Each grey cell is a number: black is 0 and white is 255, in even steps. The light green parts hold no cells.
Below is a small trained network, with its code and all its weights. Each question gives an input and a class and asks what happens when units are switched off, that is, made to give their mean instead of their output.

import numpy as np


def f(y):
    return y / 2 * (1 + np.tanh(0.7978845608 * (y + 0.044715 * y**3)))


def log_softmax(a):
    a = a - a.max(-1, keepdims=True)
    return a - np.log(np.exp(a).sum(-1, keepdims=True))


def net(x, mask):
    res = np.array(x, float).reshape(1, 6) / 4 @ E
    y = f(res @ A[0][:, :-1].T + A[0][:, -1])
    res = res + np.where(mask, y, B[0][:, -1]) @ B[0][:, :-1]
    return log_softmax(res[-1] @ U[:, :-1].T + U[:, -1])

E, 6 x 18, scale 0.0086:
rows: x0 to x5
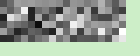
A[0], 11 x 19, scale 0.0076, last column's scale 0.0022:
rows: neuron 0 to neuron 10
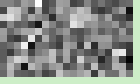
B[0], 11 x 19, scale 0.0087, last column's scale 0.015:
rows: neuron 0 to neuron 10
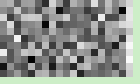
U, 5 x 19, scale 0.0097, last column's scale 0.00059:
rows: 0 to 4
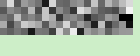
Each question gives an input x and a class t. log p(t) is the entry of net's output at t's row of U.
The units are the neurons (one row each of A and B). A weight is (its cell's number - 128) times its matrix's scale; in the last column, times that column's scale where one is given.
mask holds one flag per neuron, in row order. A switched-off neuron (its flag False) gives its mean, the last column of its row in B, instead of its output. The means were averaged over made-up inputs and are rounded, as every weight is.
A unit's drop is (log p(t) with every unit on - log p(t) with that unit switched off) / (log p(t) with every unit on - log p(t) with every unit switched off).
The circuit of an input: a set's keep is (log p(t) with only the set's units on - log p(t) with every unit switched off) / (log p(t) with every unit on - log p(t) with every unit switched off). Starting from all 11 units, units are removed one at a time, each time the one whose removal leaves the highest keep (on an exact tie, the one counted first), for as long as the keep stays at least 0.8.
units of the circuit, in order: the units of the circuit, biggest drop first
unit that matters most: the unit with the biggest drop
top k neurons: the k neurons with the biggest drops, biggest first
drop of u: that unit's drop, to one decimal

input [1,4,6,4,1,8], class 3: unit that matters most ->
neuron 7
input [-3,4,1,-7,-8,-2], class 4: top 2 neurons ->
[neuron 8; neuron 3]
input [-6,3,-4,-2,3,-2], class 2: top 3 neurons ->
[neuron 8; neuron 9; neuron 5]
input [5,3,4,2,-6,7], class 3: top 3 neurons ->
[neuron 7; neuron 10; neuron 5]
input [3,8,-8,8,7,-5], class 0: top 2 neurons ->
[neuron 3; neuron 9]
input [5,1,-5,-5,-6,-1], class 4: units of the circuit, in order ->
[neuron 8; neuron 1]
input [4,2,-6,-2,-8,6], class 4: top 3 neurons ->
[neuron 8; neuron 1; neuron 2]
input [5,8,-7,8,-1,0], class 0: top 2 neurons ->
[neuron 3; neuron 9]
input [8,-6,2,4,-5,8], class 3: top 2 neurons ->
[neuron 7; neuron 6]
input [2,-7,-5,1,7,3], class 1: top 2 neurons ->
[neuron 9; neuron 8]
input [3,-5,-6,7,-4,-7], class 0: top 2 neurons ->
[neuron 3; neuron 7]
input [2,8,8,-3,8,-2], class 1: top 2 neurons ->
[neuron 6; neuron 8]
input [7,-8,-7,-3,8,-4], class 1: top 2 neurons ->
[neuron 9; neuron 8]
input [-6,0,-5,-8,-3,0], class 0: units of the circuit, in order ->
[neuron 0]
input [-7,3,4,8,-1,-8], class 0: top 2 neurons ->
[neuron 3; neuron 7]
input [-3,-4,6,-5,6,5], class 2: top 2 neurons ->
[neuron 1; neuron 10]
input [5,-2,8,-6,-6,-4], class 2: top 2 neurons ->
[neuron 1; neuron 3]
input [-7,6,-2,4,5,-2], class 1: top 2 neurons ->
[neuron 6; neuron 8]
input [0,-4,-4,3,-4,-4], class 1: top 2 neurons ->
[neuron 1; neuron 7]
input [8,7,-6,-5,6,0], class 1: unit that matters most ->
neuron 6
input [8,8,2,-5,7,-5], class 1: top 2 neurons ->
[neuron 6; neuron 8]
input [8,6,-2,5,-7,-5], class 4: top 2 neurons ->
[neuron 8; neuron 9]
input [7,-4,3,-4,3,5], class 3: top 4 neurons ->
[neuron 7; neuron 6; neuron 3; neuron 8]
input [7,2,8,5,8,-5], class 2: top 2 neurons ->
[neuron 1; neuron 8]
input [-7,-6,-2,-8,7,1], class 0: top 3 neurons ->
[neuron 0; neuron 8; neuron 4]
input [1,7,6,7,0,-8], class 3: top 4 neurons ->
[neuron 2; neuron 0; neuron 9; neuron 4]
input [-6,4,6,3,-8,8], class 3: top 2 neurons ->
[neuron 7; neuron 10]
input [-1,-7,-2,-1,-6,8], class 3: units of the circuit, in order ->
[neuron 7]
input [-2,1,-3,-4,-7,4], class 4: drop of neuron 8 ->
0.8
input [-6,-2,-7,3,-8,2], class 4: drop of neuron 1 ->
0.3
